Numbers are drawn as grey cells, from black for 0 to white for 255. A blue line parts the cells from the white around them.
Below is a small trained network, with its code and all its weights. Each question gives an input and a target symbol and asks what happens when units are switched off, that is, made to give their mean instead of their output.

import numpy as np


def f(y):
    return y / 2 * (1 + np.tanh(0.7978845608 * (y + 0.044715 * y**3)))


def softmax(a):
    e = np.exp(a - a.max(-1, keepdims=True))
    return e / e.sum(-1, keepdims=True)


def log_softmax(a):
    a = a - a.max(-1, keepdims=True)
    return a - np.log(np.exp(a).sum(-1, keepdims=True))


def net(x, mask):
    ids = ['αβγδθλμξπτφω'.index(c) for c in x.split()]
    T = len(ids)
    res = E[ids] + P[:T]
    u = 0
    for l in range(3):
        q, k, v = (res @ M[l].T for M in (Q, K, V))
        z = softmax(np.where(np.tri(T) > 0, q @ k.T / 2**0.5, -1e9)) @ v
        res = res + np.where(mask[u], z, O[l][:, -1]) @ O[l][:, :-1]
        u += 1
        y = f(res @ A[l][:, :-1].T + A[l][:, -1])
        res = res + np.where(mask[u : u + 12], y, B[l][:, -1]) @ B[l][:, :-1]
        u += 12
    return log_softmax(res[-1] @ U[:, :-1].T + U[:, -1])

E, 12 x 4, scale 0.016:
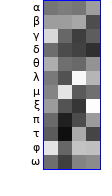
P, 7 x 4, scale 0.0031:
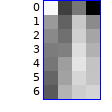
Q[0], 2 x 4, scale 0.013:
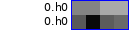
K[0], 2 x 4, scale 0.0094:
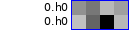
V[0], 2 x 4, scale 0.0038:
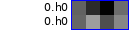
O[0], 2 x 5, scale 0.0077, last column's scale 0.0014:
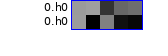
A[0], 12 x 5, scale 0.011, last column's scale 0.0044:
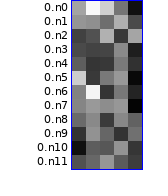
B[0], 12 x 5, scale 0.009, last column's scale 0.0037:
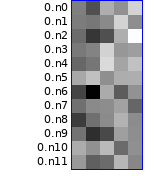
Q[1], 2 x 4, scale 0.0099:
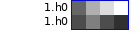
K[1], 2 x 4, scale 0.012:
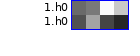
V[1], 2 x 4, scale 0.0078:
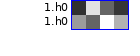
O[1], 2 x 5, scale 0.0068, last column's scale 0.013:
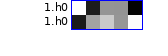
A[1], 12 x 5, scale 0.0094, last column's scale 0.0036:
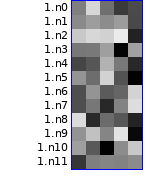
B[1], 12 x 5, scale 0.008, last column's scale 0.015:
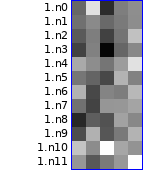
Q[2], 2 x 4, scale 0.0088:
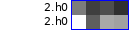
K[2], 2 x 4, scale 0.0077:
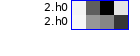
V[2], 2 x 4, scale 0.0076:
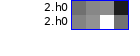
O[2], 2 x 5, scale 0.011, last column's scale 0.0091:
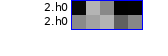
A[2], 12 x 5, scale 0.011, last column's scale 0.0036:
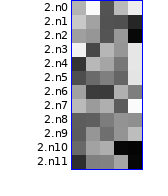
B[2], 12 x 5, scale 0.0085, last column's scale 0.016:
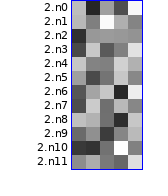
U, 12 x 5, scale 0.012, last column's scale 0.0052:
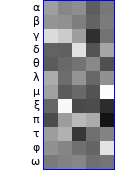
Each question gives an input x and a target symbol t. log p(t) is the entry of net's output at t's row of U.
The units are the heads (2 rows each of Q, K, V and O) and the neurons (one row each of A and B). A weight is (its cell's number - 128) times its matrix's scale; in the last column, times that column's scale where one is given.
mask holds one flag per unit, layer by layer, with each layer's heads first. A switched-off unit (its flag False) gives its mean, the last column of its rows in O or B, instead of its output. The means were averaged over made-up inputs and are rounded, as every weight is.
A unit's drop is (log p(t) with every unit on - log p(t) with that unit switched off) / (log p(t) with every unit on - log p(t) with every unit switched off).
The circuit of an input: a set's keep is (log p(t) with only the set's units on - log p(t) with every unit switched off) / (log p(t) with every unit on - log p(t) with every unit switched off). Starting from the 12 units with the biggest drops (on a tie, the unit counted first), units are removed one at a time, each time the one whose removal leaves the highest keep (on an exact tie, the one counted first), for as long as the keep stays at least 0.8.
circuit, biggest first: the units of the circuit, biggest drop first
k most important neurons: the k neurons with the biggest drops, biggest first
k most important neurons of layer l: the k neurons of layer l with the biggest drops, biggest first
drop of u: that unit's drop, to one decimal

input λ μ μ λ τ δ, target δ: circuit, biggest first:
2.n6, 0.n9, 1.n7, 0.n2
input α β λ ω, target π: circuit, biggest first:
1.h0
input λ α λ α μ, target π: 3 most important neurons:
0.n6, 2.n0, 0.n0
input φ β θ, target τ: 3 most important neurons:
2.n6, 1.n2, 2.n9
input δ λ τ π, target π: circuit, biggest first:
2.n0, 0.n4
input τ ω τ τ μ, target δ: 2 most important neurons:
0.n6, 2.n6
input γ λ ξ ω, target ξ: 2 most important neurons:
2.n3, 2.n0
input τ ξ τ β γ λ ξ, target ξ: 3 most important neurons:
1.n2, 1.n9, 2.n6
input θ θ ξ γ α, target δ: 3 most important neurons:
2.n6, 2.n0, 2.n2
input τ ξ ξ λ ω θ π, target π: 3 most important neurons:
2.n0, 1.n0, 1.n3
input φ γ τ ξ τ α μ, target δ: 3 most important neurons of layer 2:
2.n6, 2.n9, 2.n11
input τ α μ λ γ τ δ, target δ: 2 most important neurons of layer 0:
0.n9, 0.n2
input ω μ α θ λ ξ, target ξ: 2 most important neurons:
1.n2, 1.n9
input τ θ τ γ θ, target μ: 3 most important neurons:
2.n0, 2.n3, 0.n2
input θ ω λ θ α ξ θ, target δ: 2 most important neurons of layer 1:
1.n4, 1.n9
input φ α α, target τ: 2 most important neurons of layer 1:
1.n0, 1.n10
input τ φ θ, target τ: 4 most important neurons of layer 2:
2.n6, 2.n9, 2.n4, 2.n11
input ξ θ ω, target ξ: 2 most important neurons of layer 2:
2.n0, 2.n3
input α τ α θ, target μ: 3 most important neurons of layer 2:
2.n0, 2.n3, 2.n6
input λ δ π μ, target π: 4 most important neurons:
0.n6, 2.n0, 0.n0, 1.n2
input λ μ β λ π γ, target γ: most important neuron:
0.n2
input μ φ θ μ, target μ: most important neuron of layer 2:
2.n3
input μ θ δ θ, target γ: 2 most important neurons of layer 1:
1.n10, 1.n2
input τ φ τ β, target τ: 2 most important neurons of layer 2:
2.n6, 2.n9
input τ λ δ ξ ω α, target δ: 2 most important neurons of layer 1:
1.n4, 1.n9
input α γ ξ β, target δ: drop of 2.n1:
-0.1
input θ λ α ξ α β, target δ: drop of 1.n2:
0.1
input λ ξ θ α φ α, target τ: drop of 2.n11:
0.2
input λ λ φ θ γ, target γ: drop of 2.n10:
0.1
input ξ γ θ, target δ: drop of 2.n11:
0.2
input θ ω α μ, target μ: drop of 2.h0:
0.3
